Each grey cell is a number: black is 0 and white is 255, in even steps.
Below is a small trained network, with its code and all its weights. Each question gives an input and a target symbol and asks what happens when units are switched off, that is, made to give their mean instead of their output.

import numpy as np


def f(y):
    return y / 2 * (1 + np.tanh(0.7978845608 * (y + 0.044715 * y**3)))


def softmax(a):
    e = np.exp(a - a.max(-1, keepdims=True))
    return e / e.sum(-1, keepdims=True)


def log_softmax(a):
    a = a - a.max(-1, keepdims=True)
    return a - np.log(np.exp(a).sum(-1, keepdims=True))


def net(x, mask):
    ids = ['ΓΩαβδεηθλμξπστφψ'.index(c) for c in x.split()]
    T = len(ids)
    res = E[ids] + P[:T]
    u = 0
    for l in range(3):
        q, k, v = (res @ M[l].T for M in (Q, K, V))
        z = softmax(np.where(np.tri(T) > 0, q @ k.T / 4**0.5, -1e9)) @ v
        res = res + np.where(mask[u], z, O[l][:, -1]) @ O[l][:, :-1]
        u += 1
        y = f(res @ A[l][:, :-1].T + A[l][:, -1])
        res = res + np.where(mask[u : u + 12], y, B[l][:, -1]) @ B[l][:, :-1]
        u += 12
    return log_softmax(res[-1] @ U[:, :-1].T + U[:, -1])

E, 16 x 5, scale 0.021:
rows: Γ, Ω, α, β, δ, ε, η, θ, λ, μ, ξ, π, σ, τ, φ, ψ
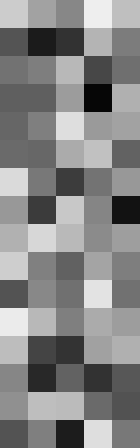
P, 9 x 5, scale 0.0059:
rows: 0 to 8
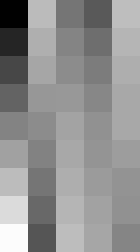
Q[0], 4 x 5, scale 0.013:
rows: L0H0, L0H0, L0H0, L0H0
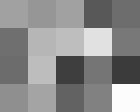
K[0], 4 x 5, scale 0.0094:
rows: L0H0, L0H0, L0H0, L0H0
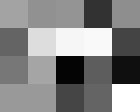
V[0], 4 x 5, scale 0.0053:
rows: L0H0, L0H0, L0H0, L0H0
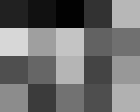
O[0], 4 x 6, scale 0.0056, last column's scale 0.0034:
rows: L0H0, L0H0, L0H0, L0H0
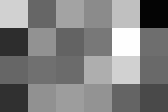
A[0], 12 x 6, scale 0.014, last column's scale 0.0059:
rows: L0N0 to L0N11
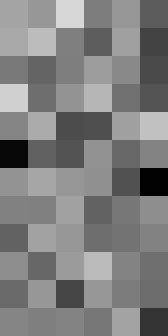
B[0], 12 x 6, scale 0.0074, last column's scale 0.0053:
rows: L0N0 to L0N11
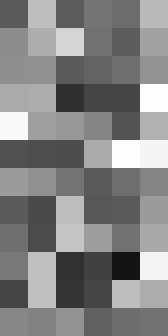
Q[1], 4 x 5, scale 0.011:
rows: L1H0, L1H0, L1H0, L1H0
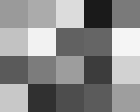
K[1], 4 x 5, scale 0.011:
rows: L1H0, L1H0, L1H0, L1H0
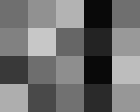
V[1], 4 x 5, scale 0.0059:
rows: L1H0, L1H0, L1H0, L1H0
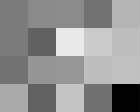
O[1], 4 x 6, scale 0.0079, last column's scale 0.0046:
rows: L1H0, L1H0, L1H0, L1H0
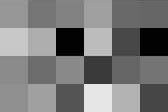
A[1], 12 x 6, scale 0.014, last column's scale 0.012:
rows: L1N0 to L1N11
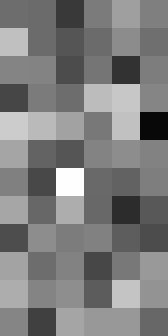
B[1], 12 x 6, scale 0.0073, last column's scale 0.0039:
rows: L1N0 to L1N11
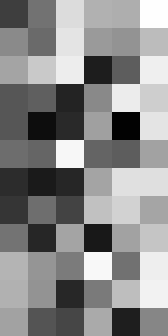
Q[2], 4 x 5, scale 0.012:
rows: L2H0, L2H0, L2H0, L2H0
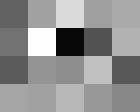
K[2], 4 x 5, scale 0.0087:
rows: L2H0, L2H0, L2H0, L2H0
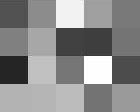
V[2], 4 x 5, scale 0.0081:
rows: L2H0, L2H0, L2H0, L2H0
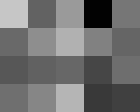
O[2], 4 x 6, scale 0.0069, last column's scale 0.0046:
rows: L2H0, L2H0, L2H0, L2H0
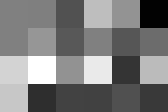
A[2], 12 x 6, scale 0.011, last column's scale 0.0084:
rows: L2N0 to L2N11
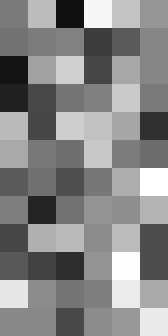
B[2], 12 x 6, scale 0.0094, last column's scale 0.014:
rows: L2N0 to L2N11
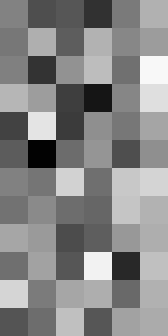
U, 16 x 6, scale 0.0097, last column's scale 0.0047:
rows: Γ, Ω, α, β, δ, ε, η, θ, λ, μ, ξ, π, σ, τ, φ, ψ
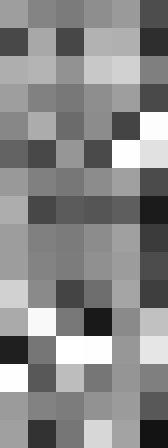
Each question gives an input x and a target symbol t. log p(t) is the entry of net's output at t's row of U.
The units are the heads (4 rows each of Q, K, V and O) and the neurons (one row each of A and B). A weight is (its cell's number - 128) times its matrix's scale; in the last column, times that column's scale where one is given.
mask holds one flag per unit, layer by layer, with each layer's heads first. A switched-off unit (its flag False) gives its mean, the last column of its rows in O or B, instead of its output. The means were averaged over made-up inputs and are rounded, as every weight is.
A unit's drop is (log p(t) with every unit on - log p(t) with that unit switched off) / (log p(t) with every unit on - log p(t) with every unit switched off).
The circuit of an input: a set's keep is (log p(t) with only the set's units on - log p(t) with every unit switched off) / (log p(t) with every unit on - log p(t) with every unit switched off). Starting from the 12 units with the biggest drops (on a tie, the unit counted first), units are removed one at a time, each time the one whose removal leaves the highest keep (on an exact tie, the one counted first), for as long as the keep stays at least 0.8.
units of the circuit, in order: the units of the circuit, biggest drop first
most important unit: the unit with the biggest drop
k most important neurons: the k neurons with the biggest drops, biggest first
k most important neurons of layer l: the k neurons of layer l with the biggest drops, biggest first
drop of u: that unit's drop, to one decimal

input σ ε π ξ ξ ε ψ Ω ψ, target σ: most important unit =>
L1N0
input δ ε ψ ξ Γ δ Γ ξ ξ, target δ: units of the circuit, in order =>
(L2N6, L0N9, L1N2)
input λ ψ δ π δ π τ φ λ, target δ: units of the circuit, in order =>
(L1N4, L0N1, L2N6)
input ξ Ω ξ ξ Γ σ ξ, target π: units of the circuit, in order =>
(L0H0, L0N9, L1N2)
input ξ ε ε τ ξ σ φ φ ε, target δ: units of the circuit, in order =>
(L2N6, L0N9)
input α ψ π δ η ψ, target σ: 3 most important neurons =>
(L2N3, L1N0, L0N10)
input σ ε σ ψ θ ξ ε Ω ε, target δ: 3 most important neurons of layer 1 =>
(L1N2, L1N0, L1N5)
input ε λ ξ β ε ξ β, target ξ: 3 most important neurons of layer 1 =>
(L1N6, L1N10, L1N0)
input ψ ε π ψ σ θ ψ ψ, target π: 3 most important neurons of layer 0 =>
(L0N5, L0N3, L0N9)
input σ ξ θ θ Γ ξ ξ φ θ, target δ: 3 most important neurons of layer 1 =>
(L1N0, L1N2, L1N9)
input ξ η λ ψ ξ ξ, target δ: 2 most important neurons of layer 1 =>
(L1N6, L1N2)
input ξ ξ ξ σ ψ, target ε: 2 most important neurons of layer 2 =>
(L2N3, L2N6)
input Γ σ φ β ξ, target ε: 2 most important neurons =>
(L0N5, L2N3)
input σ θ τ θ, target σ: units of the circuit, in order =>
(L2N3)
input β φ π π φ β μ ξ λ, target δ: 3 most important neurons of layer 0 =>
(L0N0, L0N1, L0N5)
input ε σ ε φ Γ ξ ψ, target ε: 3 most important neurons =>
(L2N3, L2N2, L2N6)
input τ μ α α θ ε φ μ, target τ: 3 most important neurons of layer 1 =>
(L1N10, L1N0, L1N6)
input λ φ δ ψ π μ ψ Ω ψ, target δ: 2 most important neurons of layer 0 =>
(L0N5, L0N3)
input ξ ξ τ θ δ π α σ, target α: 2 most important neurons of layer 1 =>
(L1N1, L1N10)
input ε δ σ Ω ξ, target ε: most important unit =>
L0H0
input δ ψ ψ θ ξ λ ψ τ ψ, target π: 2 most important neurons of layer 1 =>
(L1N6, L1N4)
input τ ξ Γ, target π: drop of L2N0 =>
0.0
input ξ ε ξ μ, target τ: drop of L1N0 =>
0.1
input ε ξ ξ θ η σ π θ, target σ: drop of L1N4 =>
0.2
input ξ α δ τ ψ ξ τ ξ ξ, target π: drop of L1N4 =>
0.2
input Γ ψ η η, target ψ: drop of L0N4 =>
0.2
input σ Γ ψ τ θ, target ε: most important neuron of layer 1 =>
(L1N3)
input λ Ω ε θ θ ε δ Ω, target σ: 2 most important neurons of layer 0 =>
(L0N9, L0N3)
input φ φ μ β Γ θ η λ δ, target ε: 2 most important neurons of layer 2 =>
(L2N6, L2N3)
